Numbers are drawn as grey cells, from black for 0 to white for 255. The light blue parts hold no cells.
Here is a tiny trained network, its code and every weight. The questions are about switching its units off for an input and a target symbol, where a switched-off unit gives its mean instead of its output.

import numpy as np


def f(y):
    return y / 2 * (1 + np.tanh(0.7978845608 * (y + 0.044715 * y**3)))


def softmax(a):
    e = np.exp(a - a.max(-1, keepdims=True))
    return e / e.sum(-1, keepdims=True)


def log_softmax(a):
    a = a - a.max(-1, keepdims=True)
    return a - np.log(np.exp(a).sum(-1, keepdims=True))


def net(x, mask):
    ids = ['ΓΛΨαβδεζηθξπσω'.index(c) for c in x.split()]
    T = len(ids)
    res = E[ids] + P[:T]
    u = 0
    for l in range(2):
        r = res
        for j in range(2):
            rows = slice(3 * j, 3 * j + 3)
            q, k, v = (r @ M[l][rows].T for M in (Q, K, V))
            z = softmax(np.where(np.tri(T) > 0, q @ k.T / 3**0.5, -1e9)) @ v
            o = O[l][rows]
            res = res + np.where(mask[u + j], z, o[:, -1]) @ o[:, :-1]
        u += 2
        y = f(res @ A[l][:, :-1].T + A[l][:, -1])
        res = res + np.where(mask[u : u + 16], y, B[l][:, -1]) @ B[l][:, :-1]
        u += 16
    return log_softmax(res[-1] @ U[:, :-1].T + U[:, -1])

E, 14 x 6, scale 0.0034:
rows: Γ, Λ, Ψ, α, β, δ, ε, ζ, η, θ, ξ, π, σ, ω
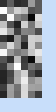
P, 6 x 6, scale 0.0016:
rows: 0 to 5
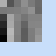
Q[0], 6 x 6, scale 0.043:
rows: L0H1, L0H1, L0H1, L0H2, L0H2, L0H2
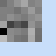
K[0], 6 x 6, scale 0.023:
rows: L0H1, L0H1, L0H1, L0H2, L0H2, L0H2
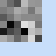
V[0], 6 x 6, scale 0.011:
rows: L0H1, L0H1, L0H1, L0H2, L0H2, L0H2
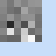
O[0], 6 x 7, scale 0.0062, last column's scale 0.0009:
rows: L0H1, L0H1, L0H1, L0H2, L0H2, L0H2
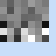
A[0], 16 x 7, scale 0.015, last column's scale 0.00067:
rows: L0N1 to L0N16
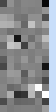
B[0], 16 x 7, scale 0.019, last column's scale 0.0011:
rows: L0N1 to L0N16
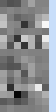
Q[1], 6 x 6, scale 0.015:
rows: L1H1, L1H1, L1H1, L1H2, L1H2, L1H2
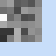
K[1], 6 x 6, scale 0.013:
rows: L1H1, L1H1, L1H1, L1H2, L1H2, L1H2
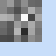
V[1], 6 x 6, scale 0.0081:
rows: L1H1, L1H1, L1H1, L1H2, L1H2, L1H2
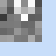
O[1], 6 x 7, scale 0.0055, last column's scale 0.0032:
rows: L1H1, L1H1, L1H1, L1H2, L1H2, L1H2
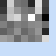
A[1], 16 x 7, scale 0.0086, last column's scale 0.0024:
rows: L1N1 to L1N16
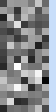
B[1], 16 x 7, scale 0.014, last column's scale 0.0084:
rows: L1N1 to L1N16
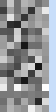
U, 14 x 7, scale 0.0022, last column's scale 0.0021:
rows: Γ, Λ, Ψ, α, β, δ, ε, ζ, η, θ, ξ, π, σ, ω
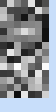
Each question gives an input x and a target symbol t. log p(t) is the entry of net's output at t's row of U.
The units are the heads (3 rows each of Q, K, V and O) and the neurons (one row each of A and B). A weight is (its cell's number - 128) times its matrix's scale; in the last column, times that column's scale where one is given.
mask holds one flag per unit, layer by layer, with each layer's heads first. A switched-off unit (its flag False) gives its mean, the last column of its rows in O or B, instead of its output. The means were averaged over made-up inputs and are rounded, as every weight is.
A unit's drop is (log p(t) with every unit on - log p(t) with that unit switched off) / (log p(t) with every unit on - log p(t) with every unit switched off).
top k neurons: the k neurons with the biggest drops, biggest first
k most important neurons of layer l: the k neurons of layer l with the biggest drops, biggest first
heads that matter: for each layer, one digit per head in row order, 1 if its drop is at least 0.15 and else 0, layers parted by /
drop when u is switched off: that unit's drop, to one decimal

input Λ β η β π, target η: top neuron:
L1N10
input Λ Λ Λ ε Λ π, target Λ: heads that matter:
00 / 10
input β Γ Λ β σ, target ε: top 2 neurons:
L1N5; L0N14
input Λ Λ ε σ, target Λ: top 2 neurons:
L0N7; L1N9
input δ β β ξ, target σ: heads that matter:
01 / 00
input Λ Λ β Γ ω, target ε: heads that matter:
01 / 10
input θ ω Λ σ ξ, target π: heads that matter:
01 / 10
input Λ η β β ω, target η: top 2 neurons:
L1N10; L1N4
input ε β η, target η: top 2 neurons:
L1N4; L0N6
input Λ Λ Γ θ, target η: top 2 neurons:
L0N7; L1N4
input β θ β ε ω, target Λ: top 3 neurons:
L1N9; L0N7; L0N14
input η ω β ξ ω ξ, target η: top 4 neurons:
L1N10; L1N4; L0N6; L0N14
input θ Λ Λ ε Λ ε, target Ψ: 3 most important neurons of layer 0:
L0N14; L0N7; L0N4
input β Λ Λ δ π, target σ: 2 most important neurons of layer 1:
L1N16; L1N5
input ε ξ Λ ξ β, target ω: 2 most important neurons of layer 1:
L1N2; L1N15
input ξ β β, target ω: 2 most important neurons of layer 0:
L0N14; L0N6
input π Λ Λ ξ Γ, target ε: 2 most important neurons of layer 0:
L0N14; L0N15
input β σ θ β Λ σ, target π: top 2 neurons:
L0N7; L1N9
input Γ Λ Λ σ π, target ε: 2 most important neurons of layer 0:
L0N14; L0N15
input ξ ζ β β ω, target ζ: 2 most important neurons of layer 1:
L1N3; L1N7
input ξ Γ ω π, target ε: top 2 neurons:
L0N14; L1N5
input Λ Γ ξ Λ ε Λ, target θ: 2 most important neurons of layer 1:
L1N13; L1N2
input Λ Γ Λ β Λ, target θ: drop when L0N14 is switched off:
0.3
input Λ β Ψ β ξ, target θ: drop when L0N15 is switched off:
0.1
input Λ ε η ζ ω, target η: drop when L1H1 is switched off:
0.0
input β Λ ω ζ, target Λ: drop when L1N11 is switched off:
0.2
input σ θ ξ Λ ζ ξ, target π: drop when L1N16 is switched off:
0.2
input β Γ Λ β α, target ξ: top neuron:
L0N13
